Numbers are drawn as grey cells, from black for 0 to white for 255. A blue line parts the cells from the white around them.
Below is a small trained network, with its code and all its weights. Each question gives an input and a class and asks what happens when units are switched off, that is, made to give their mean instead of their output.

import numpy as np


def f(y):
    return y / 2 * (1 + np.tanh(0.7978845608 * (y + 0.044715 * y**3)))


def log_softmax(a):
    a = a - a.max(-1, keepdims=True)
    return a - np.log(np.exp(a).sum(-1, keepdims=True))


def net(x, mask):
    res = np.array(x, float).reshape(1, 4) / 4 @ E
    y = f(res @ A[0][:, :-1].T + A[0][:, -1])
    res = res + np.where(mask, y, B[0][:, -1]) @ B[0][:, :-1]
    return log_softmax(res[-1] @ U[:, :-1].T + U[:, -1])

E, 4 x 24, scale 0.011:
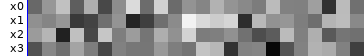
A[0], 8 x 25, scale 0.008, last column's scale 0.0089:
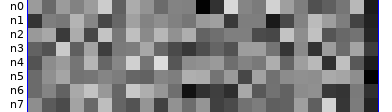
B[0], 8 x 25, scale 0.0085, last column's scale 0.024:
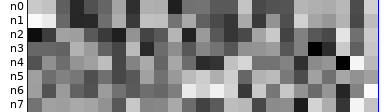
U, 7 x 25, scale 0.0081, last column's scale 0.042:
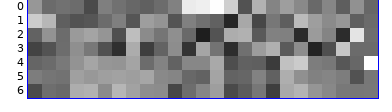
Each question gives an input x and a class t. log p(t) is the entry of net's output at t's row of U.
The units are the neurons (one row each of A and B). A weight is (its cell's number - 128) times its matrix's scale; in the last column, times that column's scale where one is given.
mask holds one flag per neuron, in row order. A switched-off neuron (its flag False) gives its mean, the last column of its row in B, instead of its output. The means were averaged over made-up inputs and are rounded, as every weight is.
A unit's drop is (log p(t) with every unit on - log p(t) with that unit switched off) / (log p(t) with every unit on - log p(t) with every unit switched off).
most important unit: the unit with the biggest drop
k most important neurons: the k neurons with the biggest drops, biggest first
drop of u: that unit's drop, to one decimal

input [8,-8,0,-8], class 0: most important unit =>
n6
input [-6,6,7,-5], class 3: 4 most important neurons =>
[n6, n2, n4, n1]
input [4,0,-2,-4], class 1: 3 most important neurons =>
[n7, n0, n6]
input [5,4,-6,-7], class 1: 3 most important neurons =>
[n0, n6, n2]
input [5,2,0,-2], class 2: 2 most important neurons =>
[n6, n4]
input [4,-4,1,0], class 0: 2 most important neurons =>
[n6, n7]
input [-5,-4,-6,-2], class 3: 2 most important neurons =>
[n3, n4]
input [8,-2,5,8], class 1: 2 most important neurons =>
[n1, n7]
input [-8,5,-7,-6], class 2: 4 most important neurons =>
[n7, n6, n2, n1]
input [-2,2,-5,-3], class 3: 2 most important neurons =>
[n6, n1]
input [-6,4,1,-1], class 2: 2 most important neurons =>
[n6, n7]
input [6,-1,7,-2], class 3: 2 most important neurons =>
[n2, n7]
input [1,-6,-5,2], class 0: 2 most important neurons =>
[n6, n2]
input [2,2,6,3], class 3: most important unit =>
n2
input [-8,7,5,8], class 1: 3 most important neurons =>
[n6, n1, n4]
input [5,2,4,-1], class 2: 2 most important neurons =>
[n6, n4]
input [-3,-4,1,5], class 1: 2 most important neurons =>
[n1, n5]
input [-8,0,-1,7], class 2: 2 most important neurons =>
[n7, n0]
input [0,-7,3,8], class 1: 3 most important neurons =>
[n1, n5, n2]
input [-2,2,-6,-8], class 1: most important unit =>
n0
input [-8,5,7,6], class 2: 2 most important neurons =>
[n7, n6]
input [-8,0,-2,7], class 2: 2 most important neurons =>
[n7, n0]
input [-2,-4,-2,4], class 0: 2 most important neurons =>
[n6, n0]
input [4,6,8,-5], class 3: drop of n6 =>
0.7
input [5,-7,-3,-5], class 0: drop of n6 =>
1.9
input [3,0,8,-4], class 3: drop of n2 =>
1.2
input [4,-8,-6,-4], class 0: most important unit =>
n6
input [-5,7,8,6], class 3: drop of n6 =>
0.9
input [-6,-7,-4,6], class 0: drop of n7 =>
0.0
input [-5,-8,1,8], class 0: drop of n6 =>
3.4
